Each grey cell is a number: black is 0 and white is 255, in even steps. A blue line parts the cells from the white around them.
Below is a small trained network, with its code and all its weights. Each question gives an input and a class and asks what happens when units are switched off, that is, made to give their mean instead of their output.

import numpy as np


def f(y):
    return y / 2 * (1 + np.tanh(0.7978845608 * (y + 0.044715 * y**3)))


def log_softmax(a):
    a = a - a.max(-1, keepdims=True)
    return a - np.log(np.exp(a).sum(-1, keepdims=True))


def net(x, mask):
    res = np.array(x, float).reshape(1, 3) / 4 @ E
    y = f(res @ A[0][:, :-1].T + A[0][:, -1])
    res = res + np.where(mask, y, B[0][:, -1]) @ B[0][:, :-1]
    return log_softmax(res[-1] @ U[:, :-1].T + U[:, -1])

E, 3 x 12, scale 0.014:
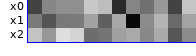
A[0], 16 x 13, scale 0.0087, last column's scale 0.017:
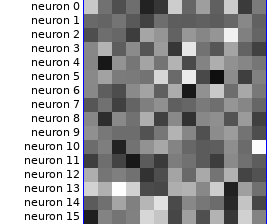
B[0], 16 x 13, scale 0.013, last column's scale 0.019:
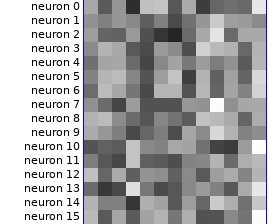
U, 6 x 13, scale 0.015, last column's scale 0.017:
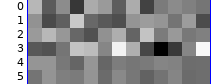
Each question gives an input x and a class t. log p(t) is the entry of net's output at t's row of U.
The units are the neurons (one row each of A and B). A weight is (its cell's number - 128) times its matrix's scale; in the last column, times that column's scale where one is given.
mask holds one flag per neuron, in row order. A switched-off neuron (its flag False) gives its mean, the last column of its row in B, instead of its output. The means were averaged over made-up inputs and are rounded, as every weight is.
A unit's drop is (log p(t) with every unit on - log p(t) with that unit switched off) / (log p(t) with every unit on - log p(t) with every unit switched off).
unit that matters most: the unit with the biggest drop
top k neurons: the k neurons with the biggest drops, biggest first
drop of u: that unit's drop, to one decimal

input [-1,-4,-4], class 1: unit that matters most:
neuron 6
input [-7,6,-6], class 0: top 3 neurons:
(neuron 0; neuron 13; neuron 12)
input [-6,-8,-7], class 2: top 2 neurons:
(neuron 5; neuron 3)
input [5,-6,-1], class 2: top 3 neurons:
(neuron 5; neuron 0; neuron 3)
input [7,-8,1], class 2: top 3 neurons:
(neuron 5; neuron 3; neuron 0)
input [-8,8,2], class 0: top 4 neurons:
(neuron 0; neuron 12; neuron 5; neuron 3)
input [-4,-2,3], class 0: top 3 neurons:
(neuron 10; neuron 0; neuron 12)
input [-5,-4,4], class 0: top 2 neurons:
(neuron 0; neuron 10)
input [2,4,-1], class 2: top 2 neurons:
(neuron 13; neuron 6)
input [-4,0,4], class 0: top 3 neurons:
(neuron 10; neuron 0; neuron 11)
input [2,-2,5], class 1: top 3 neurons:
(neuron 10; neuron 13; neuron 0)
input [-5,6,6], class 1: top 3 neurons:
(neuron 13; neuron 5; neuron 15)
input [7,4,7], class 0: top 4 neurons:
(neuron 15; neuron 14; neuron 10; neuron 11)
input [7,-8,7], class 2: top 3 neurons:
(neuron 5; neuron 3; neuron 0)
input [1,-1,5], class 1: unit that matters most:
neuron 10
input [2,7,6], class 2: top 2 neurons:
(neuron 6; neuron 4)
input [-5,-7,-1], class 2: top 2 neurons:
(neuron 5; neuron 3)
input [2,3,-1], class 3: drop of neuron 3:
0.1
